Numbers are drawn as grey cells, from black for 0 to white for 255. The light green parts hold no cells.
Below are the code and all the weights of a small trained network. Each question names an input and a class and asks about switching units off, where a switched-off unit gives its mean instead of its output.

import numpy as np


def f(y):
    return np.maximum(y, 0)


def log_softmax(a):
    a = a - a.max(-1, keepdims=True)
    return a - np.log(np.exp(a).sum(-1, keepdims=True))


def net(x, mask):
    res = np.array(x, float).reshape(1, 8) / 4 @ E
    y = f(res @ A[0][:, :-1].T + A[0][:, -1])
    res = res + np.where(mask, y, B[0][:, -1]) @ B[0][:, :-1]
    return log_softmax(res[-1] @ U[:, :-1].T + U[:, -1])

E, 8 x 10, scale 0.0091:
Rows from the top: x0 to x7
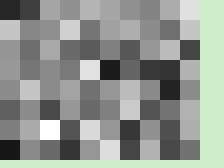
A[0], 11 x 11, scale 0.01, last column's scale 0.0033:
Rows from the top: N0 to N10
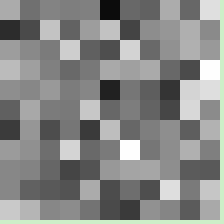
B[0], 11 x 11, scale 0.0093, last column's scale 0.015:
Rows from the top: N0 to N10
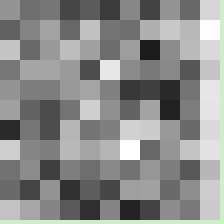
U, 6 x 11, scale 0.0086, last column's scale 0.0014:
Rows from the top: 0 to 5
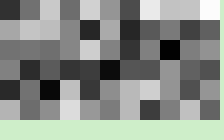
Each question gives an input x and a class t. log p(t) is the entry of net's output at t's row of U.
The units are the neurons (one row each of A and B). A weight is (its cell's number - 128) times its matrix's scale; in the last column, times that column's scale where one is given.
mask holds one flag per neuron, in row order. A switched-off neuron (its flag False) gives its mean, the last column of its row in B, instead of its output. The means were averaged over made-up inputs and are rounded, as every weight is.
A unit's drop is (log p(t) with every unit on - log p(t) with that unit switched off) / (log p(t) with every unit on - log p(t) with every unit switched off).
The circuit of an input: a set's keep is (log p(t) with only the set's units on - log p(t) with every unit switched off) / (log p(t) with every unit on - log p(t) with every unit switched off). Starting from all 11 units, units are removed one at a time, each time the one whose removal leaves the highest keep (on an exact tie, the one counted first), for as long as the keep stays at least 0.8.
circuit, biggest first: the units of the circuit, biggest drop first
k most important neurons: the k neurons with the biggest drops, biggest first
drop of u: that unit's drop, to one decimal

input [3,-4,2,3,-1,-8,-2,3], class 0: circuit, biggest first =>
[N1]
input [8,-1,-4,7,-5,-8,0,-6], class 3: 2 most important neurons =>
[N0; N9]
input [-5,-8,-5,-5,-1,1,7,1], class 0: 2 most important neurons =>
[N4; N0]
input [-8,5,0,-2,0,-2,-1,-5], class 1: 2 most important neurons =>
[N10; N3]
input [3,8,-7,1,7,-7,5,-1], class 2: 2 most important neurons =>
[N5; N4]
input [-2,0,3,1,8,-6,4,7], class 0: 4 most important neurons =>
[N1; N4; N0; N2]
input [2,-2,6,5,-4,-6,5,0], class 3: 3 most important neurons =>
[N0; N10; N9]
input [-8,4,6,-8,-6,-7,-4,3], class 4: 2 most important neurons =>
[N6; N8]
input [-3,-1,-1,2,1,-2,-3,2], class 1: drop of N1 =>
0.1
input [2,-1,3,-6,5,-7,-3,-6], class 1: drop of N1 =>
0.4
